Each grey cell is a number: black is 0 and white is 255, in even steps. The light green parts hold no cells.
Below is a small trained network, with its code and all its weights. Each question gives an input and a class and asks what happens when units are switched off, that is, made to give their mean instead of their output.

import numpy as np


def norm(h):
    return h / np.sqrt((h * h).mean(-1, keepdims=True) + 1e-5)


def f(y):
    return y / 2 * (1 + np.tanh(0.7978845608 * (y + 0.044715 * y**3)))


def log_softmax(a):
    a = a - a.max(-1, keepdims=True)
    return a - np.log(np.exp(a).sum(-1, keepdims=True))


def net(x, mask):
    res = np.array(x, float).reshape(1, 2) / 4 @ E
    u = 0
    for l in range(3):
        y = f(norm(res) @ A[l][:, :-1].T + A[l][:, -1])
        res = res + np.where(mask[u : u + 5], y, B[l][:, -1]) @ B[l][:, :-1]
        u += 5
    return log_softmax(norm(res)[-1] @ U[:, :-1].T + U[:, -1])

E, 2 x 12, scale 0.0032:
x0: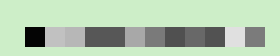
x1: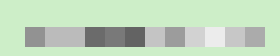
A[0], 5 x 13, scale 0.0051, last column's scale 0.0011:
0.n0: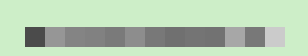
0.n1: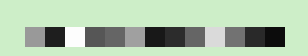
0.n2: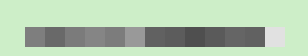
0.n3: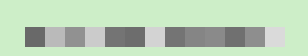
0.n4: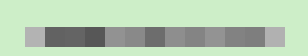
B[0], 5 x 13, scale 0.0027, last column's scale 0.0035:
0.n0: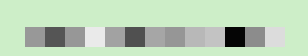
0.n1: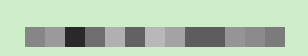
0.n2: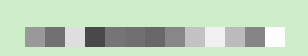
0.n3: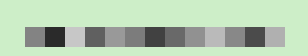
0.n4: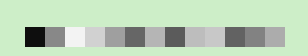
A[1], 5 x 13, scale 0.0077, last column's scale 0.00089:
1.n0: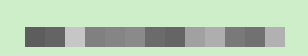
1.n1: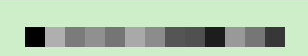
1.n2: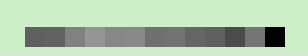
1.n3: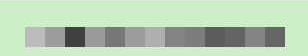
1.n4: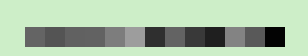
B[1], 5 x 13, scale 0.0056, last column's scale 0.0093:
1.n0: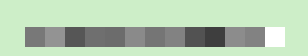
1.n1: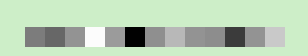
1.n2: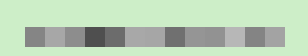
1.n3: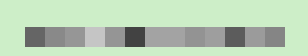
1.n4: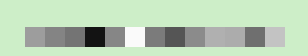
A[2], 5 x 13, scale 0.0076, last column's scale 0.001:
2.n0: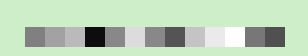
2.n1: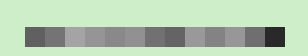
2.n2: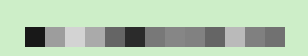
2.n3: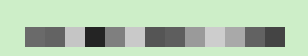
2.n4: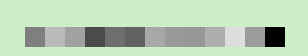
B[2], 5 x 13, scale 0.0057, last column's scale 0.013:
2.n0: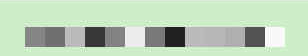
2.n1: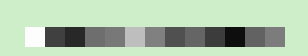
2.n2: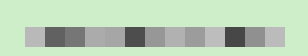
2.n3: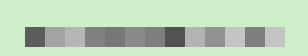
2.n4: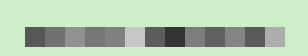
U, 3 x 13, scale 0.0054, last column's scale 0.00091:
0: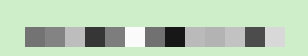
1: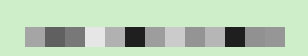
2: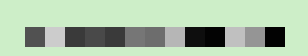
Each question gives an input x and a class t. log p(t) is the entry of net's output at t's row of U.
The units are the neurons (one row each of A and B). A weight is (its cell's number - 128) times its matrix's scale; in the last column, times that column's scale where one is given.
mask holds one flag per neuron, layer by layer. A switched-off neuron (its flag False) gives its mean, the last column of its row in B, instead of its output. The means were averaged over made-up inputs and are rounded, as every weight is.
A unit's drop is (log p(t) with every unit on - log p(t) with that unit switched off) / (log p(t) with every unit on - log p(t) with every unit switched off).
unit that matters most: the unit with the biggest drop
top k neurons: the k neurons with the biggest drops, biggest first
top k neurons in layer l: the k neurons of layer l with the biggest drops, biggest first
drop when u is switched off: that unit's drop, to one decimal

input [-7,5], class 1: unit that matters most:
1.n4
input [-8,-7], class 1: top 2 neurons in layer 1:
[1.n3, 1.n0]
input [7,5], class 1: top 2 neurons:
[0.n2, 1.n4]
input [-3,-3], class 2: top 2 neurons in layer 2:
[2.n0, 2.n2]
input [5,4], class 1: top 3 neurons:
[1.n4, 0.n2, 2.n2]
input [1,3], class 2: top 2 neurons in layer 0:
[0.n2, 0.n3]
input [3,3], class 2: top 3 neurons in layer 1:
[1.n0, 1.n1, 1.n4]
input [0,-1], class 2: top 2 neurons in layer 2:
[2.n0, 2.n3]
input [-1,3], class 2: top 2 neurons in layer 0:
[0.n2, 0.n3]
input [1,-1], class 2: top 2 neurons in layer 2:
[2.n0, 2.n2]
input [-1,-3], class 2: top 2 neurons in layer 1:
[1.n4, 1.n1]
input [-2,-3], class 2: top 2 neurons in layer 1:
[1.n4, 1.n1]
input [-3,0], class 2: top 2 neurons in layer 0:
[0.n4, 0.n0]
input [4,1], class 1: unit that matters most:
0.n2
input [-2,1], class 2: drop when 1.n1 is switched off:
0.7
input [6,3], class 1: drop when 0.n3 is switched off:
0.0
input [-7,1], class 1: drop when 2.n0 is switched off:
0.8
